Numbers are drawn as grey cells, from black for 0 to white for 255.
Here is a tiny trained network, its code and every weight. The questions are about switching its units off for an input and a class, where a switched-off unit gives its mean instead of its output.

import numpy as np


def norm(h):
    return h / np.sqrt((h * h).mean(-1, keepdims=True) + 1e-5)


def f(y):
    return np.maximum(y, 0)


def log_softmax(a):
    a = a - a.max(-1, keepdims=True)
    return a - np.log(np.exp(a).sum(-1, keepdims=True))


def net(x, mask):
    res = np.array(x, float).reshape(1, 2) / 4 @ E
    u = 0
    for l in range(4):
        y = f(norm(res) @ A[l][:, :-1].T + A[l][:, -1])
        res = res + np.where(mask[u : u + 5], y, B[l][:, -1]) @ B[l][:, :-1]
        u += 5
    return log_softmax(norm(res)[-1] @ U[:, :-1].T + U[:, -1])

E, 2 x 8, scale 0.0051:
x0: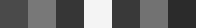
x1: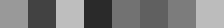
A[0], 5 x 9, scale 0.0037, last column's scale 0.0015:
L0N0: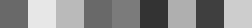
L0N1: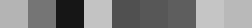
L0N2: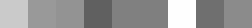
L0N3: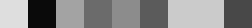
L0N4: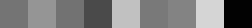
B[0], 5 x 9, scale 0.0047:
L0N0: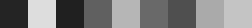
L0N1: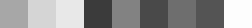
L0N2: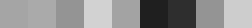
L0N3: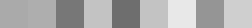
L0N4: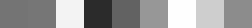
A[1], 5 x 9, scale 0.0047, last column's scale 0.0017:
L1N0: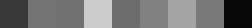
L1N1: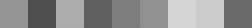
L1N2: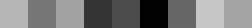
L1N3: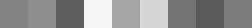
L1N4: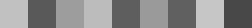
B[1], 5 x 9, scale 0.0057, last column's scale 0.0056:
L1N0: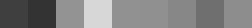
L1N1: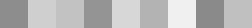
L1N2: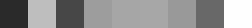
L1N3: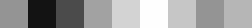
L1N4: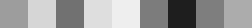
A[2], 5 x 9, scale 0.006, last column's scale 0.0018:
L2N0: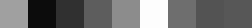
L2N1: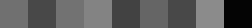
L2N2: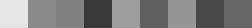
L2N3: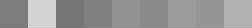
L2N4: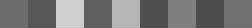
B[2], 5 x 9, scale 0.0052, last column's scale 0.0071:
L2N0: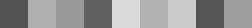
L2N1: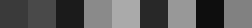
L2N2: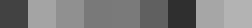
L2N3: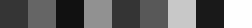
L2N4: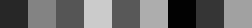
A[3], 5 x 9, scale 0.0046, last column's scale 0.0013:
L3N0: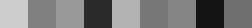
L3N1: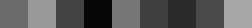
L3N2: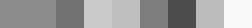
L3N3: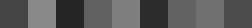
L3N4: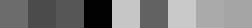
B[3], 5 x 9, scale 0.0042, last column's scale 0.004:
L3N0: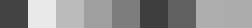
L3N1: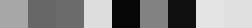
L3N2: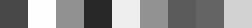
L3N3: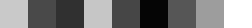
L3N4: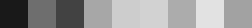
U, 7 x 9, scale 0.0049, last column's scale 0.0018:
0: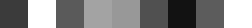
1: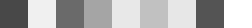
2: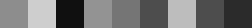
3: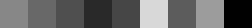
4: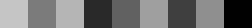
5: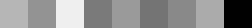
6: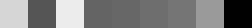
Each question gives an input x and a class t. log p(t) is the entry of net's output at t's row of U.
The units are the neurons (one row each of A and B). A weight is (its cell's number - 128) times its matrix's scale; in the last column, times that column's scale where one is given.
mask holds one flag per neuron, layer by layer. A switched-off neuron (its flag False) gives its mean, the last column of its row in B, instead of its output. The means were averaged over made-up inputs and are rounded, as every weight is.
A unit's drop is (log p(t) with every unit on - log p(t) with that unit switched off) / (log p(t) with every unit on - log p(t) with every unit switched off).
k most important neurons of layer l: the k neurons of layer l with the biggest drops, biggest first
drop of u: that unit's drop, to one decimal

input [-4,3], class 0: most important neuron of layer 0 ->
(L0N2)
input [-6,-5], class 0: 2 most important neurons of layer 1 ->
(L1N2; L1N1)
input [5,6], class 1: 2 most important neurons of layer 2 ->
(L2N2; L2N4)
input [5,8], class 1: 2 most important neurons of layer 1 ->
(L1N1; L1N2)
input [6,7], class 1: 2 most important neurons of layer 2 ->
(L2N2; L2N4)
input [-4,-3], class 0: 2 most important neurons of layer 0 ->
(L0N3; L0N2)
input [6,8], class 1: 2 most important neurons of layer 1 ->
(L1N1; L1N2)
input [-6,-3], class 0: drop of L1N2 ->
0.1
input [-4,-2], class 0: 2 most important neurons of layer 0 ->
(L0N3; L0N2)
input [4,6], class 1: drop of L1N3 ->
-0.1
